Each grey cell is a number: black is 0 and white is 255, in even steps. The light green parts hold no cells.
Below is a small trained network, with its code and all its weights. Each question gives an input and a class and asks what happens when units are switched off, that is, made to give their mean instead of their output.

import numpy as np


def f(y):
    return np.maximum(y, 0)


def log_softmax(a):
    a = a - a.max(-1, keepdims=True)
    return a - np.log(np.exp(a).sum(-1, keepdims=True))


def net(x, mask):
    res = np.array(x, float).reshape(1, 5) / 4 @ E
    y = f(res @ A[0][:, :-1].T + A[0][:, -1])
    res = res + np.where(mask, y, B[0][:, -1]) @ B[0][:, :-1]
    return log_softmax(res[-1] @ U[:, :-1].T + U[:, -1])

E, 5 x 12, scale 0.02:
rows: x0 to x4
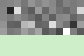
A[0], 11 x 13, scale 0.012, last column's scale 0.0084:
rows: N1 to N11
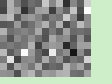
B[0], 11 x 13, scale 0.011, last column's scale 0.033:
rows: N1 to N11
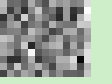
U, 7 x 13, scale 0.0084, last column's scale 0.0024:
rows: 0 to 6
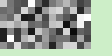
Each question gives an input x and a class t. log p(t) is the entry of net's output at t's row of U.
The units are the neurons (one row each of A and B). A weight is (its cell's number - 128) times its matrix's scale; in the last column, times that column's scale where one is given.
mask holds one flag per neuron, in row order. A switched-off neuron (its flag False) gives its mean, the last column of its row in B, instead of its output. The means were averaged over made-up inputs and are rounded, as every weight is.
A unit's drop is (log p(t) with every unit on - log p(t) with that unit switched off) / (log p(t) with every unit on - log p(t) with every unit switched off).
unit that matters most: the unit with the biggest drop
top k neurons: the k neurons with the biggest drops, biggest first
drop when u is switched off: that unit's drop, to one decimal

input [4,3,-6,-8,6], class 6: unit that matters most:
N10
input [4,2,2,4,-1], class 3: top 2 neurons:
(N9, N2)
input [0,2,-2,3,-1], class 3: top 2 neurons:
(N9, N2)
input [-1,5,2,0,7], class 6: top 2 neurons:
(N10, N1)
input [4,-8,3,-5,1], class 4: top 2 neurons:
(N3, N8)
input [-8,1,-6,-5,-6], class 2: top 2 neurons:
(N4, N8)
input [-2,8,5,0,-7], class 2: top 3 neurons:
(N4, N8, N11)
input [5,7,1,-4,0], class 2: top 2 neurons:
(N9, N4)
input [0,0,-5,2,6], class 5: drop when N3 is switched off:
0.2
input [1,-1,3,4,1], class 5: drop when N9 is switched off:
0.1
